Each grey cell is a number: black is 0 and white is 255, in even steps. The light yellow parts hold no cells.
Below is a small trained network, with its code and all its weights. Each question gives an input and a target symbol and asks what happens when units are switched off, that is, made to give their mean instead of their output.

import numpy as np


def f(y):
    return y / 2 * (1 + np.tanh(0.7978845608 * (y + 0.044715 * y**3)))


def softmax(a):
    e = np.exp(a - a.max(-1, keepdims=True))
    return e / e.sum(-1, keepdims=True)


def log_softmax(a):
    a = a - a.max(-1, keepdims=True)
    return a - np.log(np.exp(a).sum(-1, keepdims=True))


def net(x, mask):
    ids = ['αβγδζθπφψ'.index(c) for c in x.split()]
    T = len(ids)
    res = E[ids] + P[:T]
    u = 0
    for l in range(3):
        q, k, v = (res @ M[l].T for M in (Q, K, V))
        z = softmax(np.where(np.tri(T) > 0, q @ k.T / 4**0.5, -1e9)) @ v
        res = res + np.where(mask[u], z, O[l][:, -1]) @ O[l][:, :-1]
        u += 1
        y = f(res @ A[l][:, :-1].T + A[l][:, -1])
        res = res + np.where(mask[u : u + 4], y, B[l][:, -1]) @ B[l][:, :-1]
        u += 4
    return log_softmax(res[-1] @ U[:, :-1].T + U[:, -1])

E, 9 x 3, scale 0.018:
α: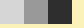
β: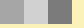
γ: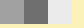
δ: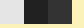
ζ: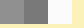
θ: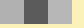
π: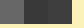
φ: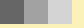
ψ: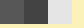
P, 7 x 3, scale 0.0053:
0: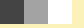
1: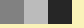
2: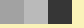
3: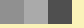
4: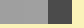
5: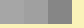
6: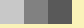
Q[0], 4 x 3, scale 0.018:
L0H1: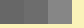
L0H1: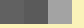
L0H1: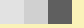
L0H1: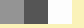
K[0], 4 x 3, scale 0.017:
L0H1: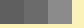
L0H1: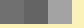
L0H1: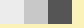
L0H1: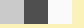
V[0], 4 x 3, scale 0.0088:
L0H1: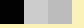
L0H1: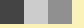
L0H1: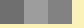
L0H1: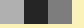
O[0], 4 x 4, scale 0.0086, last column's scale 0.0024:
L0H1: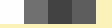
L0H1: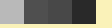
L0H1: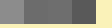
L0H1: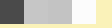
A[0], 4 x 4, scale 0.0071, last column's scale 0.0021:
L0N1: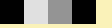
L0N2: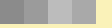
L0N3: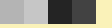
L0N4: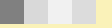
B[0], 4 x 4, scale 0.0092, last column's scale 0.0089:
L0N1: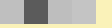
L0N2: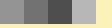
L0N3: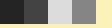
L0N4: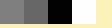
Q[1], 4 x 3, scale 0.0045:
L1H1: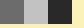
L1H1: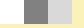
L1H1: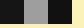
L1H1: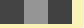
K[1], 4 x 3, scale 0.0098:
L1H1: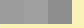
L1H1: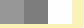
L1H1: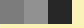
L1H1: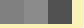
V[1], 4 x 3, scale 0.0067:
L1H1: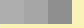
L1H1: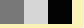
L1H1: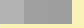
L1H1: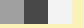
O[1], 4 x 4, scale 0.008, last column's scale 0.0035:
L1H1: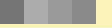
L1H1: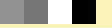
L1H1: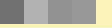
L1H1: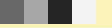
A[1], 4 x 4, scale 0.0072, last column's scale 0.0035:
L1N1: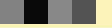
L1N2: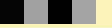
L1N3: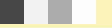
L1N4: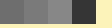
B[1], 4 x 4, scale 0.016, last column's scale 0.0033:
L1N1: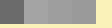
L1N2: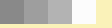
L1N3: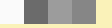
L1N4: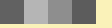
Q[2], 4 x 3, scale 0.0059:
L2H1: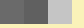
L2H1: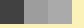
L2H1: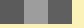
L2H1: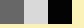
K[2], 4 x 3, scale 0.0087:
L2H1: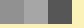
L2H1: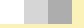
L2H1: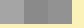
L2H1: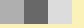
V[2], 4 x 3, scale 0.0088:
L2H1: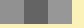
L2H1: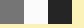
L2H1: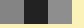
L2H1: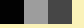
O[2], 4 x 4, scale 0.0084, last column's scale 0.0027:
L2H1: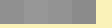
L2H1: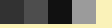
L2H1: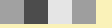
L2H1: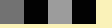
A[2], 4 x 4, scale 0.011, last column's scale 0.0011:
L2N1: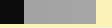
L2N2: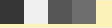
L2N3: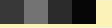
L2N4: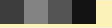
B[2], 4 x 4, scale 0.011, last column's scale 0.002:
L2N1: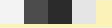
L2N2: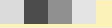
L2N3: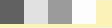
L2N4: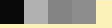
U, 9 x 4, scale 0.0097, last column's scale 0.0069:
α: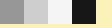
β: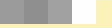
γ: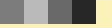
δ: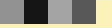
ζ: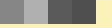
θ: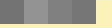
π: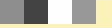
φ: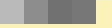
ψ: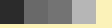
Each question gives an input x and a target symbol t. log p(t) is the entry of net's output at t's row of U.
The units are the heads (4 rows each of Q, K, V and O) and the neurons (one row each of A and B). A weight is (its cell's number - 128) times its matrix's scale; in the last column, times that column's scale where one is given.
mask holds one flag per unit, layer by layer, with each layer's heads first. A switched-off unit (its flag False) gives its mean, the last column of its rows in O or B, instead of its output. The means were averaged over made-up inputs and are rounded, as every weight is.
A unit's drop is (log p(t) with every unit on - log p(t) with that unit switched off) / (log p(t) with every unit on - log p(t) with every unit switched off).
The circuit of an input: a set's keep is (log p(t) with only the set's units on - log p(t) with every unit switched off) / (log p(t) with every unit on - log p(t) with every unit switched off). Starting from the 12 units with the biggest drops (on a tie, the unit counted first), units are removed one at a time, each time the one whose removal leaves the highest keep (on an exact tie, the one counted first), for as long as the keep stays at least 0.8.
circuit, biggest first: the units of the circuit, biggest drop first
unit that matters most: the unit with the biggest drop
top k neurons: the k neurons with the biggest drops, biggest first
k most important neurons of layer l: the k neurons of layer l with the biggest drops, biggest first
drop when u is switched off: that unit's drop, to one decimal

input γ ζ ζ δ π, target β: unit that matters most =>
L0N1
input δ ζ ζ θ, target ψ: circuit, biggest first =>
L0N1; L1H1; L0H1; L2H1
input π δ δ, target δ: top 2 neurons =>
L0N4; L2N1
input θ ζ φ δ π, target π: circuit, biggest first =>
L0N4; L1H1; L0H1
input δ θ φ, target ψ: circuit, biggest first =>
L0H1; L2H1
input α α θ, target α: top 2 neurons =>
L1N3; L2N1
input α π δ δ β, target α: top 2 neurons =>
L1N3; L0N4
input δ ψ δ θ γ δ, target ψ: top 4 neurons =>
L0N1; L0N4; L2N4; L1N3
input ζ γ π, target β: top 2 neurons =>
L1N3; L0N4
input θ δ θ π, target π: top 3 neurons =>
L0N4; L1N3; L0N2
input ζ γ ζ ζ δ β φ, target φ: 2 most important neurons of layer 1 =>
L1N3; L1N2
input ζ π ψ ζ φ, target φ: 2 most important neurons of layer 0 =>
L0N4; L0N2
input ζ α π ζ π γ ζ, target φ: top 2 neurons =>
L0N4; L1N2
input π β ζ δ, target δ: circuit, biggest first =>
L2H1
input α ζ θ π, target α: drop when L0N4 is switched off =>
0.3
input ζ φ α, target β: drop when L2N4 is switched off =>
0.0
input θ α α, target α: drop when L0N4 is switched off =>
0.1
